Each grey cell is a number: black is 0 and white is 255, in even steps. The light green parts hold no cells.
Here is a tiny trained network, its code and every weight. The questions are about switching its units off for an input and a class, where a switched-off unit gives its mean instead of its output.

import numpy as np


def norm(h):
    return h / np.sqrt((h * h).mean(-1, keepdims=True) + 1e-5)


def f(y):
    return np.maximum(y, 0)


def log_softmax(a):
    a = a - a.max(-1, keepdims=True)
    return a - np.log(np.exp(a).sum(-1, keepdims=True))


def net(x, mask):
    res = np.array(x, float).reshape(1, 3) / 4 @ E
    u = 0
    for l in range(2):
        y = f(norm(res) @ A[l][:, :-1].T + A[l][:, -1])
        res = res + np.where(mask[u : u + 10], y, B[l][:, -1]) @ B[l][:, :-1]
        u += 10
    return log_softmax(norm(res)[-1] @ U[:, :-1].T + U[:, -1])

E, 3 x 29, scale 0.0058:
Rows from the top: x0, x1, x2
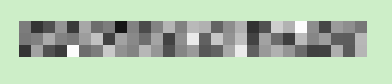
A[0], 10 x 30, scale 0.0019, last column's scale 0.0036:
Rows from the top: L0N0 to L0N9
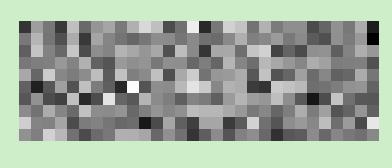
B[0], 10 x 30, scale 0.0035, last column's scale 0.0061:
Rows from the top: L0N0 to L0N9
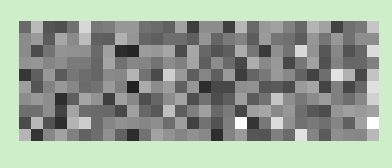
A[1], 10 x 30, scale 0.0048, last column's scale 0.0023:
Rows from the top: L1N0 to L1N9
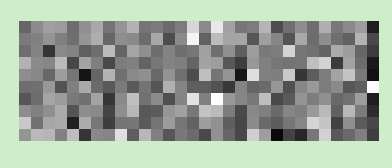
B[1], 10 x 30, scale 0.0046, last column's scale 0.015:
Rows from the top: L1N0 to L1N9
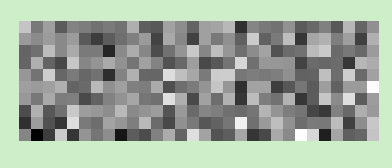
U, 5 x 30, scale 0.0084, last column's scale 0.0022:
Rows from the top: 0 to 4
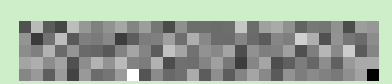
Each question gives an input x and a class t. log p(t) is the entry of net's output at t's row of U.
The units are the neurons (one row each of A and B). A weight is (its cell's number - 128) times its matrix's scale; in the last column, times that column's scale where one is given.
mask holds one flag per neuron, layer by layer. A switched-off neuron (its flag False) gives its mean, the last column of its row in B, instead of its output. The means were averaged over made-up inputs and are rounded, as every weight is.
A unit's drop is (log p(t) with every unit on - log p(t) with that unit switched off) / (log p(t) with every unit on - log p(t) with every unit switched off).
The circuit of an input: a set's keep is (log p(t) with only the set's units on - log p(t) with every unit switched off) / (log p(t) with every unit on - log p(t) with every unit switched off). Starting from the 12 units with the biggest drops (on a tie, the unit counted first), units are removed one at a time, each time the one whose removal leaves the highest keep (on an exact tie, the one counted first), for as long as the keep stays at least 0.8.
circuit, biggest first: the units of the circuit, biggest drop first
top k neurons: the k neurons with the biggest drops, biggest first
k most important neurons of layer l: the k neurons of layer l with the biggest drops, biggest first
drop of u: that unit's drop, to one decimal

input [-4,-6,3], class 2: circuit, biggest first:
L1N4
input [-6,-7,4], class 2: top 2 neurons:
L1N4; L0N5
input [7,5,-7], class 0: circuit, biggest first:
L1N8; L1N9
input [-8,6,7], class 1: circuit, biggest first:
L1N9; L0N8
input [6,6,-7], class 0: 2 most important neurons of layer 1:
L1N8; L1N9
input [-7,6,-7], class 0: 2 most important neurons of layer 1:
L1N8; L1N3
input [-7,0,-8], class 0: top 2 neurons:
L1N8; L1N3
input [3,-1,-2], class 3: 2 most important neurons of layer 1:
L1N9; L1N5
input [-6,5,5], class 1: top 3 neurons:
L1N9; L0N8; L1N8
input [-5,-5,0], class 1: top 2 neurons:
L1N9; L0N4
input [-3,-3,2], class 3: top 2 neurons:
L0N6; L0N2
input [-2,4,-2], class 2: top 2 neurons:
L0N5; L0N6
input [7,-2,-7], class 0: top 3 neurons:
L1N8; L1N9; L0N2
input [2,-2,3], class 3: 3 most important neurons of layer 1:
L1N8; L1N5; L1N9
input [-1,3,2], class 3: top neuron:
L1N8
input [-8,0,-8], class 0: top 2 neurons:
L1N8; L1N3
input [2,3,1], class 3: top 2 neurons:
L0N5; L1N9
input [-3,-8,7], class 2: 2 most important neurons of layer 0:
L0N8; L0N5
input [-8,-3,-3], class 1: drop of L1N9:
0.7
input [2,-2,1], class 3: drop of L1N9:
0.2
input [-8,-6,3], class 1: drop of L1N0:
0.0
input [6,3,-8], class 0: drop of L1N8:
0.1
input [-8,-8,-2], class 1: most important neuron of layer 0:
L0N4
